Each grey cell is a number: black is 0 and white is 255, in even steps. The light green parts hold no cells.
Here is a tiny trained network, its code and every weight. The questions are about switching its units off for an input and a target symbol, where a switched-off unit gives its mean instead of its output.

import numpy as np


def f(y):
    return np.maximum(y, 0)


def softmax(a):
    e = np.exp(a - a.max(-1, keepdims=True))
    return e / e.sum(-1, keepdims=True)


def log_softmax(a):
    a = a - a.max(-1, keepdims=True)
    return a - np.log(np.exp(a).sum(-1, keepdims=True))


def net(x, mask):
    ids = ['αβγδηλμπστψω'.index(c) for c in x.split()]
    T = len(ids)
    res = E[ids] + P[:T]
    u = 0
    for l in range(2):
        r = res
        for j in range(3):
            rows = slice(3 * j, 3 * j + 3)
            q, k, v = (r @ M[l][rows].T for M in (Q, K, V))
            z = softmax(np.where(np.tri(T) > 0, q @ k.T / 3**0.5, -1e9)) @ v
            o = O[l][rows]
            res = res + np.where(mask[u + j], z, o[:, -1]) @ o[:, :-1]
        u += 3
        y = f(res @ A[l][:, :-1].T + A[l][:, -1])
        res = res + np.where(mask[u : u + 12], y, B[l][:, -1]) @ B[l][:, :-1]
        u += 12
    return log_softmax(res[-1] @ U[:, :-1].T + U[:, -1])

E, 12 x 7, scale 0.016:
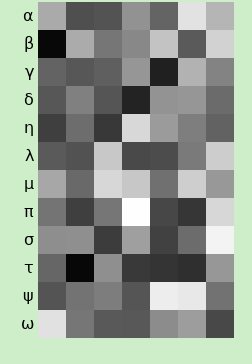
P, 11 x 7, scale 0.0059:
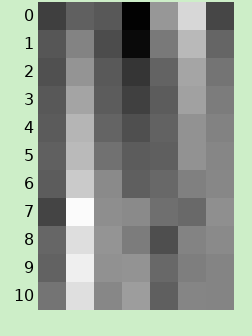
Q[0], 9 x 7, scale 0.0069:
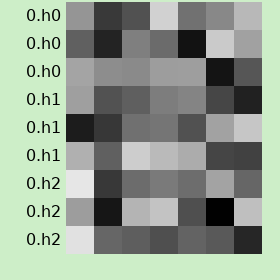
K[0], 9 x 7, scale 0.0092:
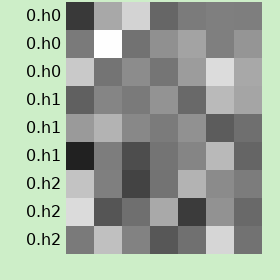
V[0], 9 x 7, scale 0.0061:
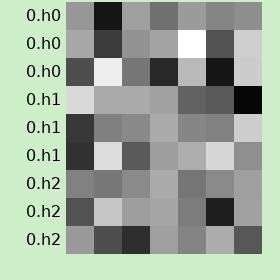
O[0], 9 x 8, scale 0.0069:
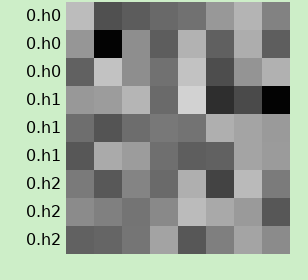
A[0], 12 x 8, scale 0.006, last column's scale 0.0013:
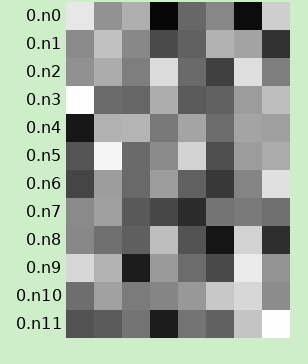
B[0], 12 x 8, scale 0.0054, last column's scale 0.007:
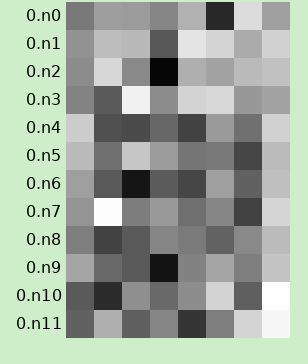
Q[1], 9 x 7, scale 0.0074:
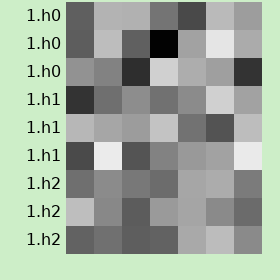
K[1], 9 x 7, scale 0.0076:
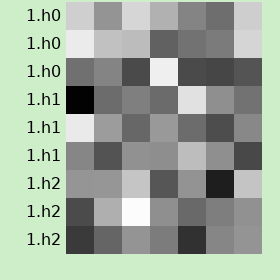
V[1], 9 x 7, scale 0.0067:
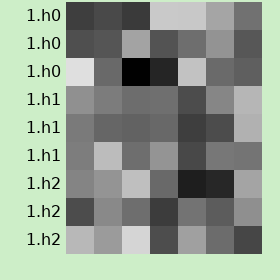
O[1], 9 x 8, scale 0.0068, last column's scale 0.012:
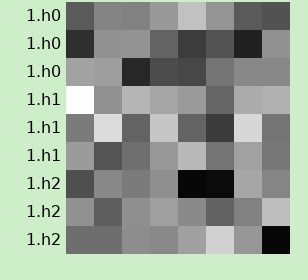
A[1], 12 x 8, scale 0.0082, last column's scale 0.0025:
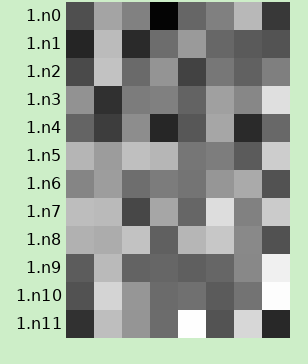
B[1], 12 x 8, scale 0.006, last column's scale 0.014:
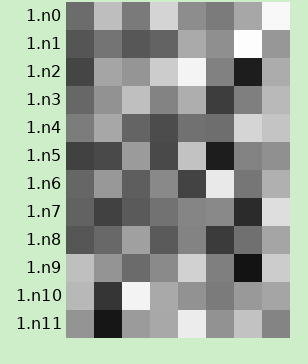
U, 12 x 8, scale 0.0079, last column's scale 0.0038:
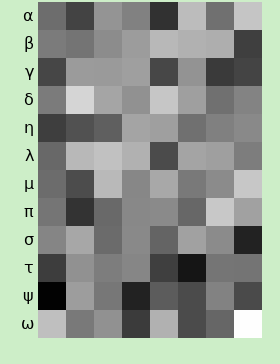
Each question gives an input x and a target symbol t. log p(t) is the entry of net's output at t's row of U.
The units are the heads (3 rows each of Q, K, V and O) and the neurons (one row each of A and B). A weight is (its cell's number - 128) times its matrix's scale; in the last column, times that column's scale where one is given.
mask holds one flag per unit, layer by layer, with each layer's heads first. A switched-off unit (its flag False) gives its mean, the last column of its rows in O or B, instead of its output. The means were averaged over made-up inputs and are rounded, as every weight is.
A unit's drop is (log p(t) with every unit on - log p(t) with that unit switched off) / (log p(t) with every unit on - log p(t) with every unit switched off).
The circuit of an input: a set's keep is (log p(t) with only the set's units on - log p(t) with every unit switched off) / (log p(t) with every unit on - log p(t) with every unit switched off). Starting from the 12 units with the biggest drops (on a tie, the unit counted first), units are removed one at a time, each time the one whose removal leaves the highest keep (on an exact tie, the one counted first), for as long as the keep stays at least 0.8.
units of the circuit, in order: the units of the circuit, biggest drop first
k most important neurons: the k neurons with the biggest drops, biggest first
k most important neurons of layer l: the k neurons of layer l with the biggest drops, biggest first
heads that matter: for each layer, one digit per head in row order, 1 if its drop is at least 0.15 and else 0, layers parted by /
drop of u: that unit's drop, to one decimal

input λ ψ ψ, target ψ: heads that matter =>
000 / 010
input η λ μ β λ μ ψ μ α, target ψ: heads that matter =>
001 / 010
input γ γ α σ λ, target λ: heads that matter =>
001 / 000
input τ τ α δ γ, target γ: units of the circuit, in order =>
(1.n2 0.h0 1.n7 0.n7)
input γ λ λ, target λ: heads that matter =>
000 / 000
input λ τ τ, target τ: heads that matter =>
000 / 001
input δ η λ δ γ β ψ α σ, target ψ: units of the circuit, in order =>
(1.h1 0.n9 0.h0)
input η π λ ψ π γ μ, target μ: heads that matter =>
000 / 100
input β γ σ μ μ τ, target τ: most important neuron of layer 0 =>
(0.n11)
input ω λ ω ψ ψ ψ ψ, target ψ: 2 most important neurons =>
(1.n4 0.n11)
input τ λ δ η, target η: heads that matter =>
010 / 100
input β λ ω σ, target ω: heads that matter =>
110 / 000
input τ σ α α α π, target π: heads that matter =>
001 / 000
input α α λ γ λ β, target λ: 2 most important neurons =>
(1.n7 0.n11)
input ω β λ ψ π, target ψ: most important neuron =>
(0.n2)
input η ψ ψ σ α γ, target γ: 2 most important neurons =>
(1.n2 0.n7)
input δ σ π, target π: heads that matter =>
001 / 010
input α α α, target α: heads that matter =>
100 / 000
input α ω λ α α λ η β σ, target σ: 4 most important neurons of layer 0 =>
(0.n2 0.n9 0.n6 0.n4)
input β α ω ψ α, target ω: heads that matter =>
010 / 000
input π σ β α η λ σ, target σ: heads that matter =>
000 / 100
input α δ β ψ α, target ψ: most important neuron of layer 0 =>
(0.n10)
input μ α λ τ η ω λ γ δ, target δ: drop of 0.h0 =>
0.2
